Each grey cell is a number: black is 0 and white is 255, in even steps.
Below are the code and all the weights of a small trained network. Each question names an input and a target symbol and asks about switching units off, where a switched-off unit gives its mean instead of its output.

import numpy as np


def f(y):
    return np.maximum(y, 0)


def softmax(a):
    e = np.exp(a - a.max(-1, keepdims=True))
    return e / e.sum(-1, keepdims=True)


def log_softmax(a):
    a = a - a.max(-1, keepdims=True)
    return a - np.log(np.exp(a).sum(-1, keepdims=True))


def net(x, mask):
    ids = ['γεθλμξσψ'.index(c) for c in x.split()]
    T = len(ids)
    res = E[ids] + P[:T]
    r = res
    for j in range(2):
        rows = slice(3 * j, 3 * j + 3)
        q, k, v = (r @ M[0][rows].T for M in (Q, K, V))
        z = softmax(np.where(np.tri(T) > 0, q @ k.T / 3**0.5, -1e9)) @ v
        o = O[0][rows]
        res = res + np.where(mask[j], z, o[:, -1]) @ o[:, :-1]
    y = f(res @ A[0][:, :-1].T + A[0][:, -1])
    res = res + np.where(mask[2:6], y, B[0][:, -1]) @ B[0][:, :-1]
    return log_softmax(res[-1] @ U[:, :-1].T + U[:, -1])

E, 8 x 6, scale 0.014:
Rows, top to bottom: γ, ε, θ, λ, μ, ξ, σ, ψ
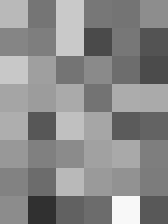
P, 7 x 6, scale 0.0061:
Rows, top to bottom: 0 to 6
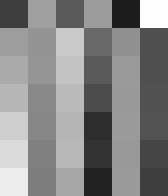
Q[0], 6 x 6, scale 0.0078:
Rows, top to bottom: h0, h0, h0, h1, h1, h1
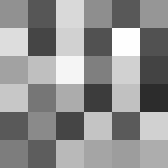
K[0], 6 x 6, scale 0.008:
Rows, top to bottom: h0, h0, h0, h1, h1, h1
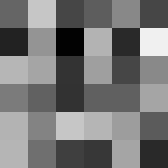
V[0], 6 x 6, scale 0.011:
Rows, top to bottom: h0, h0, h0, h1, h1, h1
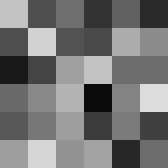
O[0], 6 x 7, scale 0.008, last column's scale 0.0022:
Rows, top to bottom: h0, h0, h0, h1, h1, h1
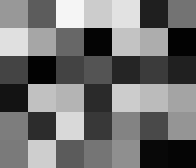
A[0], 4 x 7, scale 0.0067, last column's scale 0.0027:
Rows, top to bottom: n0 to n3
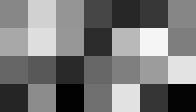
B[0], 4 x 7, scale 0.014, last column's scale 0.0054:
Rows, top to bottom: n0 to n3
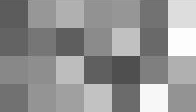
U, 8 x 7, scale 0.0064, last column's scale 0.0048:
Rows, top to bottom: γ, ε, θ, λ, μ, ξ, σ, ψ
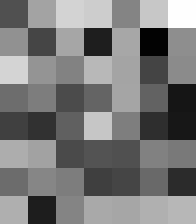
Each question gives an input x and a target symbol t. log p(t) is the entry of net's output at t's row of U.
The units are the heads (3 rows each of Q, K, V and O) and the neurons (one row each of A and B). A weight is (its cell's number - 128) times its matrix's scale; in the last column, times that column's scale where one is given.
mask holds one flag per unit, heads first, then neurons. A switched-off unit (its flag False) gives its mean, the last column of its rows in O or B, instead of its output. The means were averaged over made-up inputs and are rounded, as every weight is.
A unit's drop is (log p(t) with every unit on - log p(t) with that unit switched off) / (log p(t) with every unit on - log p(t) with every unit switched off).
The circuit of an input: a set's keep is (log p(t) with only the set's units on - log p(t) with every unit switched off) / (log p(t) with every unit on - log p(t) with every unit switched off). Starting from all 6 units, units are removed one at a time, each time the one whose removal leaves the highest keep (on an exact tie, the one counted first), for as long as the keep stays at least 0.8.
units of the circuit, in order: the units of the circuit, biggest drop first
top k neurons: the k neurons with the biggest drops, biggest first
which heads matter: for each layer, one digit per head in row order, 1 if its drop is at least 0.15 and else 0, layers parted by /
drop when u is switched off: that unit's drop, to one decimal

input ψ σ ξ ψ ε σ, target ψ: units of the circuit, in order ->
h1, n0
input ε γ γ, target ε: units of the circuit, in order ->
h1, h0
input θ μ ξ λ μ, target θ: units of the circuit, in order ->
h1, h0
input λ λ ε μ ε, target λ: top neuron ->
n1
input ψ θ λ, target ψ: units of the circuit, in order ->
h1, n0, n1
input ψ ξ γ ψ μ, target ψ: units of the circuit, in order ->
h1, n0
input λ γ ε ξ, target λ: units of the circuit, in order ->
h0, n1, h1
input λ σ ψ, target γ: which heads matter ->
01
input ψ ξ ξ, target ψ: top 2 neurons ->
n0, n2
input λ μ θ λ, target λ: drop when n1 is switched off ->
0.6
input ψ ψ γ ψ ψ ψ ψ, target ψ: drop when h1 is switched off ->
0.3
